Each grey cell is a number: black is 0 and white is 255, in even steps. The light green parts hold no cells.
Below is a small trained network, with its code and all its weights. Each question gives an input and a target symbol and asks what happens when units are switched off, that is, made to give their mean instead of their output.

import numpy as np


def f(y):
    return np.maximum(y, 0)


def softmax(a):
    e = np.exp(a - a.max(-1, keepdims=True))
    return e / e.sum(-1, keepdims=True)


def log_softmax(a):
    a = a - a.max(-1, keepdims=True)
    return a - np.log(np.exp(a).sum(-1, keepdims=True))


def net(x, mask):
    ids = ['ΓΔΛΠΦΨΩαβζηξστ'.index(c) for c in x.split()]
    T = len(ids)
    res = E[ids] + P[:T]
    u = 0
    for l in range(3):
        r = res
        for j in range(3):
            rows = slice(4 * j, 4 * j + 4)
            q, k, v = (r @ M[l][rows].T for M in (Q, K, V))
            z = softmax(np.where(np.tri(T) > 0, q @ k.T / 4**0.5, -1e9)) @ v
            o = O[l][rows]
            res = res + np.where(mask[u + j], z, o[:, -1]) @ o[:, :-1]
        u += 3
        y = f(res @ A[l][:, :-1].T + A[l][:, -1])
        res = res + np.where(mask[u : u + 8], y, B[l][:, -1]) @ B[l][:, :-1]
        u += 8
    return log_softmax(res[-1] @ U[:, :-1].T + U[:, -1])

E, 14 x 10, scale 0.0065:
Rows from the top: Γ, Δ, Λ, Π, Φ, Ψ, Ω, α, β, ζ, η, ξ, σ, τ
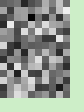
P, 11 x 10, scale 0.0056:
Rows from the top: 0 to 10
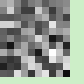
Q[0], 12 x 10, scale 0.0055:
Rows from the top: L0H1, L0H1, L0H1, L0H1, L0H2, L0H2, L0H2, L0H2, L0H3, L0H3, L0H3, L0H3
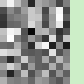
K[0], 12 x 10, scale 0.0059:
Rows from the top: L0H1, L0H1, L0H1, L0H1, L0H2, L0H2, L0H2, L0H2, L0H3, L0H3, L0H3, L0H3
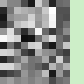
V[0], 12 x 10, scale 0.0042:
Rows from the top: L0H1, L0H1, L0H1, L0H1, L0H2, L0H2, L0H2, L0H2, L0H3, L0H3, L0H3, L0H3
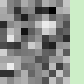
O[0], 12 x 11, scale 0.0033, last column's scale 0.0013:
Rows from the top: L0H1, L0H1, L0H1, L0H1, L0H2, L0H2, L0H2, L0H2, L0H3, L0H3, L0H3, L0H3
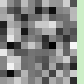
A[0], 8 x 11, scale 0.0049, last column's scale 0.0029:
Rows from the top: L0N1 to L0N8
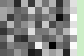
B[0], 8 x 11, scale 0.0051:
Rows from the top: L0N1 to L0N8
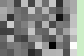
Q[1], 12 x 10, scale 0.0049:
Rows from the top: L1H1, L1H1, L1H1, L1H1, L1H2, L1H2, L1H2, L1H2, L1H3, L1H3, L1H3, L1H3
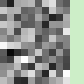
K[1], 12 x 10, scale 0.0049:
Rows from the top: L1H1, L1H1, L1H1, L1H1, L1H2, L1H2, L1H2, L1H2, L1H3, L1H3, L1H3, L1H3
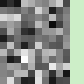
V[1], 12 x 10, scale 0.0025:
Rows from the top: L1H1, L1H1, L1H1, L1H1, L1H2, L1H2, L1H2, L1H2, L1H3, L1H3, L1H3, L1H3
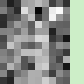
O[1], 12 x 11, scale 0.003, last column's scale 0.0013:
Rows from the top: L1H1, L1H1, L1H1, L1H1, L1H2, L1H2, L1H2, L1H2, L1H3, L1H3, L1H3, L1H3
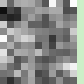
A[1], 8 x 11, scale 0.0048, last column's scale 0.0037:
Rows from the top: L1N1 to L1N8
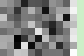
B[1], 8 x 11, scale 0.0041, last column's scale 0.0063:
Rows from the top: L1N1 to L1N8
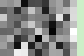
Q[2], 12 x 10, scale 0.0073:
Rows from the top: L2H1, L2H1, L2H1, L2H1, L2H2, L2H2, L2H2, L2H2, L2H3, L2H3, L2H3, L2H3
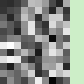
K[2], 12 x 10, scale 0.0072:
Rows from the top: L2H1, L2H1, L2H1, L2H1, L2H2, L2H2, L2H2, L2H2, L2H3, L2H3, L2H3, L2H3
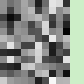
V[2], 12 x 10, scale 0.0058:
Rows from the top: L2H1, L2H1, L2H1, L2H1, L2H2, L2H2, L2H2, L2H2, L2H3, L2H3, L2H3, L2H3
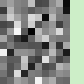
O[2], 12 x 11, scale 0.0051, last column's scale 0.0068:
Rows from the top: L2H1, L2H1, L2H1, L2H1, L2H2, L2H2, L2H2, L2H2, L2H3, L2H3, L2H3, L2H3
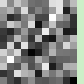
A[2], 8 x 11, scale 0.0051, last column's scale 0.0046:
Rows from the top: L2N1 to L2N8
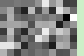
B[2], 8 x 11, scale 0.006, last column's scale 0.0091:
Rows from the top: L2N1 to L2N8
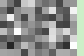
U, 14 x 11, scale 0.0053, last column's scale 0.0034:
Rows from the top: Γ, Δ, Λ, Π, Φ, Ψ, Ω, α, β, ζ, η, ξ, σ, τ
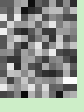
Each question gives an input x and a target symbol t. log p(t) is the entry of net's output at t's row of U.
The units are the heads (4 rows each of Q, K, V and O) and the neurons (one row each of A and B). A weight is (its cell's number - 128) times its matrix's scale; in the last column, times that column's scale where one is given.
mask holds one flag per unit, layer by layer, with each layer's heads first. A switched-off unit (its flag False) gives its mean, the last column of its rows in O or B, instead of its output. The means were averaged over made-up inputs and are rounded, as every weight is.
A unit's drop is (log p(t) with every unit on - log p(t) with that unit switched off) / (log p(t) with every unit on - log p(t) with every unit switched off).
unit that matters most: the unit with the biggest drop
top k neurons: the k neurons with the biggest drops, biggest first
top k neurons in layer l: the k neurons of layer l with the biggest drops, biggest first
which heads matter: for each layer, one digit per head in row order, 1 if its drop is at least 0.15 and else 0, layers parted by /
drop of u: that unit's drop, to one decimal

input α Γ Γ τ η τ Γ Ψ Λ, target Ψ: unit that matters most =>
L2H1
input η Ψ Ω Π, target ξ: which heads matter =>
000 / 000 / 111
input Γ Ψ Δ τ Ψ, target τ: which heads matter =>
000 / 000 / 110
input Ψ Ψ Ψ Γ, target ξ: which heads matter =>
000 / 000 / 111
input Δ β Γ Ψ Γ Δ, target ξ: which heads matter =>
000 / 000 / 101
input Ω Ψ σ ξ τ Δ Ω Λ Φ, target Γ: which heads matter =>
000 / 000 / 010
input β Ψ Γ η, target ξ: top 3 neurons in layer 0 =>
[L0N6, L0N7, L0N8]
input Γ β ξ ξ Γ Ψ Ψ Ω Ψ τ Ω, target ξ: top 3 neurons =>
[L1N2, L2N3, L0N6]
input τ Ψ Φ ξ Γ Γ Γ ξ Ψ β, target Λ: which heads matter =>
000 / 000 / 110
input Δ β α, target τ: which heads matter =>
000 / 000 / 100
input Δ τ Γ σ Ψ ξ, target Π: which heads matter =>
001 / 000 / 111
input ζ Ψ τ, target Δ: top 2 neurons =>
[L0N7, L0N8]
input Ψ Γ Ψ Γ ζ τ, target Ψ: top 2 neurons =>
[L1N6, L1N1]
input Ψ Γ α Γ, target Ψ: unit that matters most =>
L0N7
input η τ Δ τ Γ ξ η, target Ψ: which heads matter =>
000 / 000 / 110
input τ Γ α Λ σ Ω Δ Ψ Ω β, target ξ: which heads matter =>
000 / 000 / 101
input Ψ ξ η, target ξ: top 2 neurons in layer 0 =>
[L0N7, L0N6]
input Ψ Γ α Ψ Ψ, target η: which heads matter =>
000 / 000 / 111
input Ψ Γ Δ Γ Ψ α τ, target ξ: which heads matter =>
000 / 000 / 111
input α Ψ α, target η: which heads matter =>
000 / 000 / 011
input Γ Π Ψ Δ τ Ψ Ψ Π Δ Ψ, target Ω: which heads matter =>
100 / 000 / 001
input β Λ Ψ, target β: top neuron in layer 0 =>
[L0N7]
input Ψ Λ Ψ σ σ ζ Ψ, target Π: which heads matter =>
000 / 000 / 110
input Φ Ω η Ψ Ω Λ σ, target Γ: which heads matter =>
000 / 000 / 011
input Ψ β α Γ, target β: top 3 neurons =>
[L0N7, L2N1, L1N5]
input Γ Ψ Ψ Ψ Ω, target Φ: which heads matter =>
000 / 000 / 000
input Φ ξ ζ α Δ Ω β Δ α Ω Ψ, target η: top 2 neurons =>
[L0N5, L2N6]
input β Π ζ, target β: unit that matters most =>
L2H3
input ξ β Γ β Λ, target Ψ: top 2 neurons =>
[L0N8, L0N7]
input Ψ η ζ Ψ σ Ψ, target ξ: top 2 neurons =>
[L1N1, L2N3]
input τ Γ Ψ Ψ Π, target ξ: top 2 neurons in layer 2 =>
[L2N5, L2N3]
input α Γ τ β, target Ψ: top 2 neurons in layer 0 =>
[L0N7, L0N8]
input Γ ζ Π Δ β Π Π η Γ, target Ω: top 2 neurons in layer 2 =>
[L2N7, L2N3]
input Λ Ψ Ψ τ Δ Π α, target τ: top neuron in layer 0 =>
[L0N5]
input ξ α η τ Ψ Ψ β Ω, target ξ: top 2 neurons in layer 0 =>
[L0N6, L0N8]
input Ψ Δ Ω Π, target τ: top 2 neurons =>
[L0N7, L1N5]
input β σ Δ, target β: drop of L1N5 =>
0.2
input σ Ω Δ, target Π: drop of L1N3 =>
0.1
